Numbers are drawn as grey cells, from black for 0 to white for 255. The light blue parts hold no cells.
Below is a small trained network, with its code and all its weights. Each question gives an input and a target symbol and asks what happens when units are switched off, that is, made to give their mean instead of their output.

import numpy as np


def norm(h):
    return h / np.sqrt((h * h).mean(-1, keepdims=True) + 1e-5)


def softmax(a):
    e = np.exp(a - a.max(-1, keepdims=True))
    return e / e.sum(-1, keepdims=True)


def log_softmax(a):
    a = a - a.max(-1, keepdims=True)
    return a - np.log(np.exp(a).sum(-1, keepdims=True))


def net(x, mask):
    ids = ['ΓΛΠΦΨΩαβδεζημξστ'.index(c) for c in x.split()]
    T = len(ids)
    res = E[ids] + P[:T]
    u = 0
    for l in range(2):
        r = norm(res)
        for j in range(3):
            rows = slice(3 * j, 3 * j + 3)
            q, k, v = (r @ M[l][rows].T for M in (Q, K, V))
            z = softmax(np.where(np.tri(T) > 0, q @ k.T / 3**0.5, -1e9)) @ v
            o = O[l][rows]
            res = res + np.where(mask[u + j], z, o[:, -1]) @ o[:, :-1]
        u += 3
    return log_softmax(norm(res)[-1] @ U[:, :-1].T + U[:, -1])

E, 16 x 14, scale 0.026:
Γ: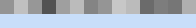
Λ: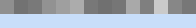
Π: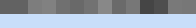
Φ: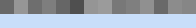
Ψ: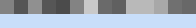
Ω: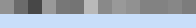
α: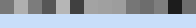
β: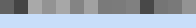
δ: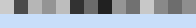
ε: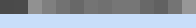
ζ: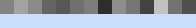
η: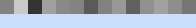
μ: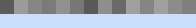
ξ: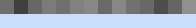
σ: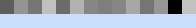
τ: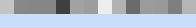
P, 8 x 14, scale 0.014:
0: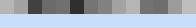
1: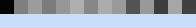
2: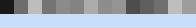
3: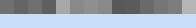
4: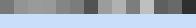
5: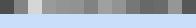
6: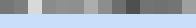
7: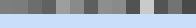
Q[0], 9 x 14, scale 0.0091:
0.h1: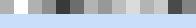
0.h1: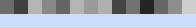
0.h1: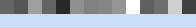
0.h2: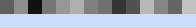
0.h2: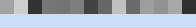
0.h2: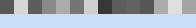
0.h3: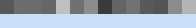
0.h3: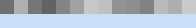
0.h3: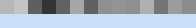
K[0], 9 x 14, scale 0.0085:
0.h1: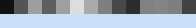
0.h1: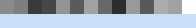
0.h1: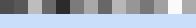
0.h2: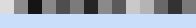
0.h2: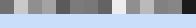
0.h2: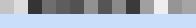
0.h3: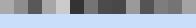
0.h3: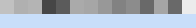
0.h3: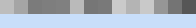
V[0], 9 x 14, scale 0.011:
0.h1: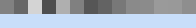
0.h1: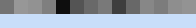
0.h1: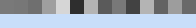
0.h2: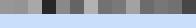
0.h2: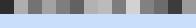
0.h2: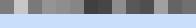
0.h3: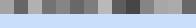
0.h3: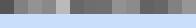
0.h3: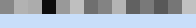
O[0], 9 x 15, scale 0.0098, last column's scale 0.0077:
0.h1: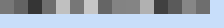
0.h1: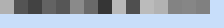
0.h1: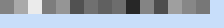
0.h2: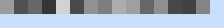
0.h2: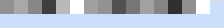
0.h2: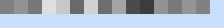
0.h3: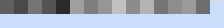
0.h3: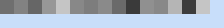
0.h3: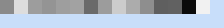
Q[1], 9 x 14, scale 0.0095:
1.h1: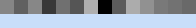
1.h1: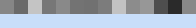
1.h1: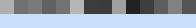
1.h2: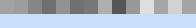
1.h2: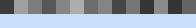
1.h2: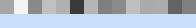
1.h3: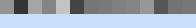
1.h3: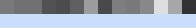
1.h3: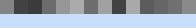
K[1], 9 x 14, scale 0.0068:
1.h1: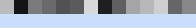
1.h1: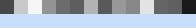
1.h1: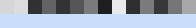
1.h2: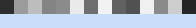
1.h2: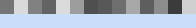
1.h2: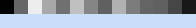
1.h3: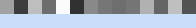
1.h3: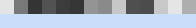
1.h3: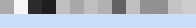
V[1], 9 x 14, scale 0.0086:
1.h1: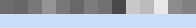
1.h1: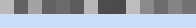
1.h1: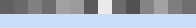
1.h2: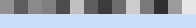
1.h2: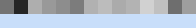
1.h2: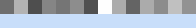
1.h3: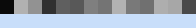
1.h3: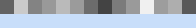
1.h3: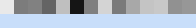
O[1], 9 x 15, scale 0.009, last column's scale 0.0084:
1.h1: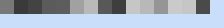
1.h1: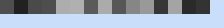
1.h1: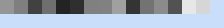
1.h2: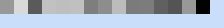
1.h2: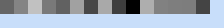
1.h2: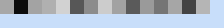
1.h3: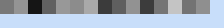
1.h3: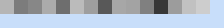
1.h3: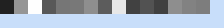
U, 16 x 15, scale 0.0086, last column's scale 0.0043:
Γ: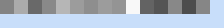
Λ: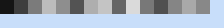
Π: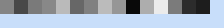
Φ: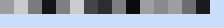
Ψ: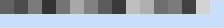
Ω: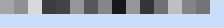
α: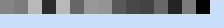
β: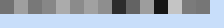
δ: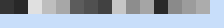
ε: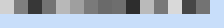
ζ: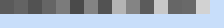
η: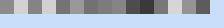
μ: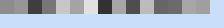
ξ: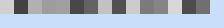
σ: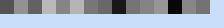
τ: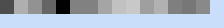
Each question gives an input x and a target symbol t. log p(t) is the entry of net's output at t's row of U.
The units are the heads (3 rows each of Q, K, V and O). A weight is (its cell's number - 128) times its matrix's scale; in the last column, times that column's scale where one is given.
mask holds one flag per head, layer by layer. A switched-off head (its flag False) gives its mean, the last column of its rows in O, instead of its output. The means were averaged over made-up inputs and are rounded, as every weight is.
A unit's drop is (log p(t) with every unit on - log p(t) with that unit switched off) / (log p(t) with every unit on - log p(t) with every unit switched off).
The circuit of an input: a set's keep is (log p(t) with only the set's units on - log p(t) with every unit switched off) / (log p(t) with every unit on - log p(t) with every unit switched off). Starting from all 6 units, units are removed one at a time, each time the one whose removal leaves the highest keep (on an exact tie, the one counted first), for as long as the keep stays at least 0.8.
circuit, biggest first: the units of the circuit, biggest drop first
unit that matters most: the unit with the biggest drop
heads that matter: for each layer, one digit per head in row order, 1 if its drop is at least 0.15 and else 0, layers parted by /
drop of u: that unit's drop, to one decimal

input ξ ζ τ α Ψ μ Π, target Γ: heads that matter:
001 / 010
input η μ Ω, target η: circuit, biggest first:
0.h2
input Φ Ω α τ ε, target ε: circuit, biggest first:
0.h1, 1.h3
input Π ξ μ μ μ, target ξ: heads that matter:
100 / 011
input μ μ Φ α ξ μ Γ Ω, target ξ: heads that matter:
110 / 010
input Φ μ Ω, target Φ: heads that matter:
110 / 000
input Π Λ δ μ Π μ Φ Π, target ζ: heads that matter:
101 / 010
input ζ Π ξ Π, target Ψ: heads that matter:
000 / 100
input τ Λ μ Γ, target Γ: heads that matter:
001 / 000
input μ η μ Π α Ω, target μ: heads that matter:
100 / 000
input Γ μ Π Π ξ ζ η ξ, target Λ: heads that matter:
100 / 000
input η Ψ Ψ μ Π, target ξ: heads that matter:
100 / 010
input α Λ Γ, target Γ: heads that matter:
101 / 000
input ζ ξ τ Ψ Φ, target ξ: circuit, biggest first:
0.h1, 1.h2
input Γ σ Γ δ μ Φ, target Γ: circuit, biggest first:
0.h3, 0.h1
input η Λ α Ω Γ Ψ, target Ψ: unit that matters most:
1.h1
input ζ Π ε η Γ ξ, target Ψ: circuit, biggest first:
1.h1, 0.h1
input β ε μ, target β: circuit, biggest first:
0.h1, 0.h3
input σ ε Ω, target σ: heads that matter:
010 / 000
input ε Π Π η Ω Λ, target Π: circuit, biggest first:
0.h3
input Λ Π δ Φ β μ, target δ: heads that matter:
110 / 001
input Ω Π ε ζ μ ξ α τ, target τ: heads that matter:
001 / 000
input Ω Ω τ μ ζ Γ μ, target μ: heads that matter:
100 / 000
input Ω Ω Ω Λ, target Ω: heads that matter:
100 / 000
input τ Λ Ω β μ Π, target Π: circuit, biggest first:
1.h2, 0.h1
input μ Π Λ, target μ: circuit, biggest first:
0.h2, 0.h1
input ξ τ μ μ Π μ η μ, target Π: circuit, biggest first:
1.h2
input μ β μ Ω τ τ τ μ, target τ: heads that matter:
000 / 000
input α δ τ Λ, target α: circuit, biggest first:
0.h2, 0.h1
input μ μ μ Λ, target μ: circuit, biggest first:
1.h3, 0.h1
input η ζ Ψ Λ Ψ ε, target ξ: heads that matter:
000 / 011
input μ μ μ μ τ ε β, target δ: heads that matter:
111 / 001
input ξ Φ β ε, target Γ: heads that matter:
000 / 010
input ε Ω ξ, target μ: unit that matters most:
1.h2
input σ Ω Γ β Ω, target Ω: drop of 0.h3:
0.1
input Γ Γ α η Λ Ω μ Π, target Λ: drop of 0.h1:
0.8
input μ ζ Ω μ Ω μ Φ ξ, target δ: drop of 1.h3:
1.1
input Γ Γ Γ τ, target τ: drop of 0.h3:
0.7
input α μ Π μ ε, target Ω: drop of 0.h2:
0.2
